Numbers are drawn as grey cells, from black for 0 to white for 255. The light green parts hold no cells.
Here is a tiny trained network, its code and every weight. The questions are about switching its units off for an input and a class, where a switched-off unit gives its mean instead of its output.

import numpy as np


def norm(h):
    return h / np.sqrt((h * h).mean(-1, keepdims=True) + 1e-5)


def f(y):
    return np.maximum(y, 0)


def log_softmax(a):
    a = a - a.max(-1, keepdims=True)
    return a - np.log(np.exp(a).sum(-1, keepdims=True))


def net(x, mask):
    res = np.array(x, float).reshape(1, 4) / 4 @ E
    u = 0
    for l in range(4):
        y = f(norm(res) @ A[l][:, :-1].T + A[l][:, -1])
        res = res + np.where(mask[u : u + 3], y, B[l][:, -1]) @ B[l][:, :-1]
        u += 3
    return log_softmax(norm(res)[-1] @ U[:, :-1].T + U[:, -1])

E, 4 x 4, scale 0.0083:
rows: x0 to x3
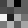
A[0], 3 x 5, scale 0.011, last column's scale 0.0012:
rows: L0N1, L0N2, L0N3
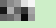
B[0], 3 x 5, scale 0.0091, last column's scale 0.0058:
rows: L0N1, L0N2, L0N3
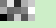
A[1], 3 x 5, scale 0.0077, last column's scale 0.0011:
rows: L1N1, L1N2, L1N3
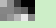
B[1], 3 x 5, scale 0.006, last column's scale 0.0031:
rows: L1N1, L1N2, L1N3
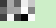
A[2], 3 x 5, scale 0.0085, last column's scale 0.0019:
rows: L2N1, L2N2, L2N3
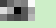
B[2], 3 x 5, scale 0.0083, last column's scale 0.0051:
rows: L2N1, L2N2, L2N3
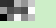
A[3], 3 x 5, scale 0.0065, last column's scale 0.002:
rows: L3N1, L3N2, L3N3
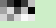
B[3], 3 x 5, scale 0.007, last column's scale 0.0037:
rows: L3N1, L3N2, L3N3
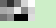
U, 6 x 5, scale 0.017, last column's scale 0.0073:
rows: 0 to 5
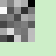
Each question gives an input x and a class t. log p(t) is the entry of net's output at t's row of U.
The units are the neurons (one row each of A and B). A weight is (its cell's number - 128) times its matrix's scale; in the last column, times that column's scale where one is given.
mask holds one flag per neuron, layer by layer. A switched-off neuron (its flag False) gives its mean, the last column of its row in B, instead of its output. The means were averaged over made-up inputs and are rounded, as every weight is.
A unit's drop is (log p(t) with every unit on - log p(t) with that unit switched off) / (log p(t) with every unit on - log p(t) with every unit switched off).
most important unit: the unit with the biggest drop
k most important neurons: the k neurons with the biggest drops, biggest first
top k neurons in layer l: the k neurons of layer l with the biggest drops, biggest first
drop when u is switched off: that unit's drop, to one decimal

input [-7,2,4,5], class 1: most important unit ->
L0N3
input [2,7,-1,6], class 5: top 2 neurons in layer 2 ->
L2N3, L2N1
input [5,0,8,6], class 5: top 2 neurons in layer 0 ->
L0N1, L0N2
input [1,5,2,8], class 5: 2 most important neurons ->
L0N1, L2N3
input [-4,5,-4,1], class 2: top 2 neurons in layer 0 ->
L0N1, L0N2
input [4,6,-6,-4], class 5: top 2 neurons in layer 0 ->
L0N3, L0N1
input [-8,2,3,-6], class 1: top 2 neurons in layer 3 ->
L3N3, L3N1
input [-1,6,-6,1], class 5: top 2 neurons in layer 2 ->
L2N1, L2N3
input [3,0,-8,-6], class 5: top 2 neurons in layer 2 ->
L2N1, L2N3
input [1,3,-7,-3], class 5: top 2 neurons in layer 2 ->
L2N1, L2N3
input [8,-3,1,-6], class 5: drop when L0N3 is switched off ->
0.2
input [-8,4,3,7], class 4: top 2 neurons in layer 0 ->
L0N2, L0N1
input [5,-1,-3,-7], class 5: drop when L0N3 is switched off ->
0.2
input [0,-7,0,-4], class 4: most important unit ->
L0N2
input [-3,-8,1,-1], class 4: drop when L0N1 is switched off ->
0.1
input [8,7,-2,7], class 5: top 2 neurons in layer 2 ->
L2N3, L2N1
